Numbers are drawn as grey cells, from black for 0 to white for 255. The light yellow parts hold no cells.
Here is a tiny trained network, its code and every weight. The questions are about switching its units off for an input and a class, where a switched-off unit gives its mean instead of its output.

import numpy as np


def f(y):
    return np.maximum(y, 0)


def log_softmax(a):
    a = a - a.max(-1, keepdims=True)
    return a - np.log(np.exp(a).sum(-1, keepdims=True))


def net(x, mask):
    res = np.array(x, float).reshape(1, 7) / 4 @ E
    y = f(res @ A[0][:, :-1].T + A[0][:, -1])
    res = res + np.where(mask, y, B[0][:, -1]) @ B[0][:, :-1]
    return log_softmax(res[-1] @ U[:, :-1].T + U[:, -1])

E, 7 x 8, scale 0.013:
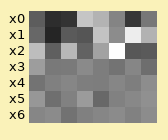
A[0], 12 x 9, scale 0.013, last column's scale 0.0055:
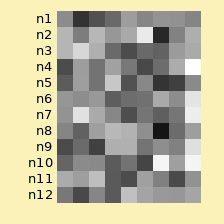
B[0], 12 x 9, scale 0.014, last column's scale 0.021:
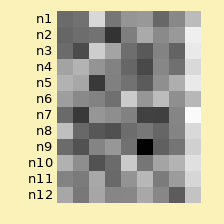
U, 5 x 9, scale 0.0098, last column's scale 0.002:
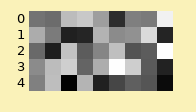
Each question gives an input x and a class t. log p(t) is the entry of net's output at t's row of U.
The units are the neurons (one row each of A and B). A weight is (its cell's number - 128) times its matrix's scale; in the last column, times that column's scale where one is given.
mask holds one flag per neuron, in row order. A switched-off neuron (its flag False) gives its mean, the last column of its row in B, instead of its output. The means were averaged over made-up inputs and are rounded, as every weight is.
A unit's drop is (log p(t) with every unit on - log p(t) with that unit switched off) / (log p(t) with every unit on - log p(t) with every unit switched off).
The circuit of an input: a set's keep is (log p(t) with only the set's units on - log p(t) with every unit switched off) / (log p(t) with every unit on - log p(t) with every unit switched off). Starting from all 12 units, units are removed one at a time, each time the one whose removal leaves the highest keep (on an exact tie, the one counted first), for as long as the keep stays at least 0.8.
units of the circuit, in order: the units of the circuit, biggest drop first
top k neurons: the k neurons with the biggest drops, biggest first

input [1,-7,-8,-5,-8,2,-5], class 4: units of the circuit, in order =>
[n5]
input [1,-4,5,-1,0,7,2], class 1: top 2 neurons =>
[n5, n8]
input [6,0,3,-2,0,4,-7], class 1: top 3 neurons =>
[n3, n8, n7]
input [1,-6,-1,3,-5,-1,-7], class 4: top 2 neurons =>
[n5, n1]
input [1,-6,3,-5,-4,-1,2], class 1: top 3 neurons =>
[n5, n8, n1]
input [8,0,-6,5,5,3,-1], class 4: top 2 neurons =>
[n3, n7]
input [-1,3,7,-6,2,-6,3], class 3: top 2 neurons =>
[n7, n9]
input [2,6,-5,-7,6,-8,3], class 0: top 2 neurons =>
[n9, n2]
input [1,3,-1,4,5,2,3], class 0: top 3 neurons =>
[n2, n5, n8]
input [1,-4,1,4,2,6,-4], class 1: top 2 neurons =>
[n5, n9]
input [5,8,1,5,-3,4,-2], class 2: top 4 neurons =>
[n1, n12, n5, n4]
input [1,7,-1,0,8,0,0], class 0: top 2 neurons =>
[n9, n2]
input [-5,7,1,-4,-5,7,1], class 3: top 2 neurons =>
[n5, n12]
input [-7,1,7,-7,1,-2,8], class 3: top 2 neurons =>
[n9, n6]
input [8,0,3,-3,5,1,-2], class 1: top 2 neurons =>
[n3, n8]
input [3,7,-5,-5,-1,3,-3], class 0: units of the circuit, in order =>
[n9]
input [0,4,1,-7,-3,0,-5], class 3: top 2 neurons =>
[n7, n5]
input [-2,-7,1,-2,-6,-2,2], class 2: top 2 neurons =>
[n11, n9]
